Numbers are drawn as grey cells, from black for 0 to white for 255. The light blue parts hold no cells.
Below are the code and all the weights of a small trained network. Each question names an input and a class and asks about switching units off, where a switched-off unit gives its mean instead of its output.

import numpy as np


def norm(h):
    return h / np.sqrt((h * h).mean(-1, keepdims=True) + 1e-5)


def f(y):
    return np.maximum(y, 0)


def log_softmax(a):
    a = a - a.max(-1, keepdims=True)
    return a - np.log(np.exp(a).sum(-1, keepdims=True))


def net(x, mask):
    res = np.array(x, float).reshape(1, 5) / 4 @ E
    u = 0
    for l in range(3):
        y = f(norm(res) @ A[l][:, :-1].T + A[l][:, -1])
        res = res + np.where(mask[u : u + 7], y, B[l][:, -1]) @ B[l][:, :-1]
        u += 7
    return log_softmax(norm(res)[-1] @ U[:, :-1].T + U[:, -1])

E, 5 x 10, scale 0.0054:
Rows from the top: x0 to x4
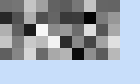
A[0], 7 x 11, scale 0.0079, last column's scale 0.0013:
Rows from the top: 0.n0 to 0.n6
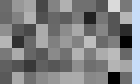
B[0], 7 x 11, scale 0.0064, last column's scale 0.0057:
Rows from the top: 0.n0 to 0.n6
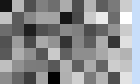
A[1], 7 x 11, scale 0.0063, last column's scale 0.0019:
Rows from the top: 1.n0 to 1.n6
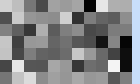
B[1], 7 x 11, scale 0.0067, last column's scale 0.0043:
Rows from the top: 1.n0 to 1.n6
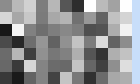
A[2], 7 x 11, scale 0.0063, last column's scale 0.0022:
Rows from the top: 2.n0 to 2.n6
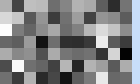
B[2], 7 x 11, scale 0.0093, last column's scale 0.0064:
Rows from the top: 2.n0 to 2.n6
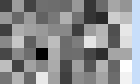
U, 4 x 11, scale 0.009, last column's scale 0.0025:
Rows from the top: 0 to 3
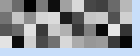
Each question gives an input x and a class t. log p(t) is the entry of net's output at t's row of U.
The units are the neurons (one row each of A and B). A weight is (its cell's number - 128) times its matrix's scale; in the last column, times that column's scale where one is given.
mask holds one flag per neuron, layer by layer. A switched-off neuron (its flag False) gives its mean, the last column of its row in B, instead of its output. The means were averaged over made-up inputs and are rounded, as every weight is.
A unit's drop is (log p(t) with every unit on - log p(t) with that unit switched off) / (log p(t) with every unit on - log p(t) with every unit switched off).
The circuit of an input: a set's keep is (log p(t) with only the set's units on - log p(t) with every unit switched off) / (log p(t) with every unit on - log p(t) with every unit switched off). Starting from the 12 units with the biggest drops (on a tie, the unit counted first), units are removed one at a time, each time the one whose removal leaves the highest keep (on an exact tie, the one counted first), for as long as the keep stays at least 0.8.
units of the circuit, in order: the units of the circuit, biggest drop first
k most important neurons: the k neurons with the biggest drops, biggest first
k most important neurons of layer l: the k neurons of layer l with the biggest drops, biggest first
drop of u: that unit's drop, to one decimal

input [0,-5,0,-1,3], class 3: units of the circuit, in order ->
(2.n5; 0.n1; 2.n6; 2.n3)
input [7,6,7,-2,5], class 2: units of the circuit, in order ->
(0.n1; 2.n6)
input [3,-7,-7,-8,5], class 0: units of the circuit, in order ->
(0.n6)
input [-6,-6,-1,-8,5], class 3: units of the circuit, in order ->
(2.n5; 2.n6)
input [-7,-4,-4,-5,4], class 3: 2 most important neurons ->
(2.n5; 0.n6)
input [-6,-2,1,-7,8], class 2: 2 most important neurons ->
(1.n1; 0.n1)
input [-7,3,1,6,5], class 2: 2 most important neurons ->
(0.n0; 1.n5)
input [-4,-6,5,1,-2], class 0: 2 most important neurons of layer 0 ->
(0.n1; 0.n2)
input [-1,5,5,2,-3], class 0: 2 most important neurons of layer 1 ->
(1.n3; 1.n1)
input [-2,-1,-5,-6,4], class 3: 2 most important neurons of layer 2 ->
(2.n5; 2.n2)
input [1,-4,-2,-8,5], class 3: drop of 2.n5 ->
0.3
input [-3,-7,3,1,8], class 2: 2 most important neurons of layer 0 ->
(0.n1; 0.n6)
